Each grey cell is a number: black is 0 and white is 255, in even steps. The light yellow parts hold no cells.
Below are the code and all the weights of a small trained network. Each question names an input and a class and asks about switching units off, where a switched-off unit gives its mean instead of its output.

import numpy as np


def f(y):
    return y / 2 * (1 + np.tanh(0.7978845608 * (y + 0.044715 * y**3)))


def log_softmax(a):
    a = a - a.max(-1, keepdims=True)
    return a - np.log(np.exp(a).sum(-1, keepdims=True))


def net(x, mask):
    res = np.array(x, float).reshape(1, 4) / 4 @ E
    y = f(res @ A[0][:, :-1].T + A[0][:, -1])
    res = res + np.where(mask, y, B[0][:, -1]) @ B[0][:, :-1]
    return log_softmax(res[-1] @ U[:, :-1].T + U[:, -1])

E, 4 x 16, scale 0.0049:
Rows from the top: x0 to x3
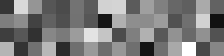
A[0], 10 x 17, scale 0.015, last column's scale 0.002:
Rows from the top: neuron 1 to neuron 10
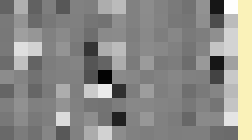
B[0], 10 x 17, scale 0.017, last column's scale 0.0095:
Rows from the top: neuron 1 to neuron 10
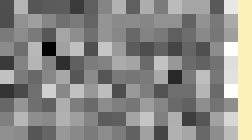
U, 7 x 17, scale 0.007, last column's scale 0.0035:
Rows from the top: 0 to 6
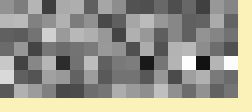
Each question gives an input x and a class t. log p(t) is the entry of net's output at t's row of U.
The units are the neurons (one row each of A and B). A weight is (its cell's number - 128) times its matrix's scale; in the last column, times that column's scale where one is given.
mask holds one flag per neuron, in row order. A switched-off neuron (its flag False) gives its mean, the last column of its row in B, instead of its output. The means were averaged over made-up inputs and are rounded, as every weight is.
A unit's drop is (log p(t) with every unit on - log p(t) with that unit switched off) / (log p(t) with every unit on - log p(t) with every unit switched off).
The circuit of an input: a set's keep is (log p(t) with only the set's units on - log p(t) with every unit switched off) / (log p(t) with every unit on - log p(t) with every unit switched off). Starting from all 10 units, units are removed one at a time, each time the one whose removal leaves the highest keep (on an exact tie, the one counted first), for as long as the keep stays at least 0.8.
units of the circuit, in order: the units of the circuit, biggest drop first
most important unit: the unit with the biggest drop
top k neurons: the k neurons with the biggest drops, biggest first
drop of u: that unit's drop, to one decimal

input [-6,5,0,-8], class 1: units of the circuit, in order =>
[neuron 9]
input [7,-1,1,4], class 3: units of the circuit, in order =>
[neuron 1; neuron 10]
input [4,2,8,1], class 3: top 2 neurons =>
[neuron 1; neuron 10]
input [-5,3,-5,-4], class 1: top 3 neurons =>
[neuron 9; neuron 7; neuron 4]
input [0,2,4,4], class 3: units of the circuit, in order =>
[neuron 4; neuron 5; neuron 6; neuron 7]
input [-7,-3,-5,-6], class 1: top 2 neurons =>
[neuron 9; neuron 7]
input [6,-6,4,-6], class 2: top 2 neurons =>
[neuron 7; neuron 9]
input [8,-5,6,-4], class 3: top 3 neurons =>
[neuron 1; neuron 10; neuron 4]
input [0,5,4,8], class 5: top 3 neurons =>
[neuron 6; neuron 5; neuron 9]
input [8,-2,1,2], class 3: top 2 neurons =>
[neuron 1; neuron 10]
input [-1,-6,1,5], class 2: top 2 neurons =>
[neuron 4; neuron 1]
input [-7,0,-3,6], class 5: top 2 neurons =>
[neuron 6; neuron 5]
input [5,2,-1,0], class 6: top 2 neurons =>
[neuron 1; neuron 5]
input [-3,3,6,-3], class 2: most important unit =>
neuron 7
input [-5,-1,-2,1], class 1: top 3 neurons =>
[neuron 4; neuron 7; neuron 5]
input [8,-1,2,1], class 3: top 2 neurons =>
[neuron 1; neuron 10]
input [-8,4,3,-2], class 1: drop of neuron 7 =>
0.2
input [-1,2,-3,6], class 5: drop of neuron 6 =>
0.1
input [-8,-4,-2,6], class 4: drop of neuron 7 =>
0.1
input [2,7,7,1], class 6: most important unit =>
neuron 5
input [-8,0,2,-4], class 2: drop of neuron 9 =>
-0.1
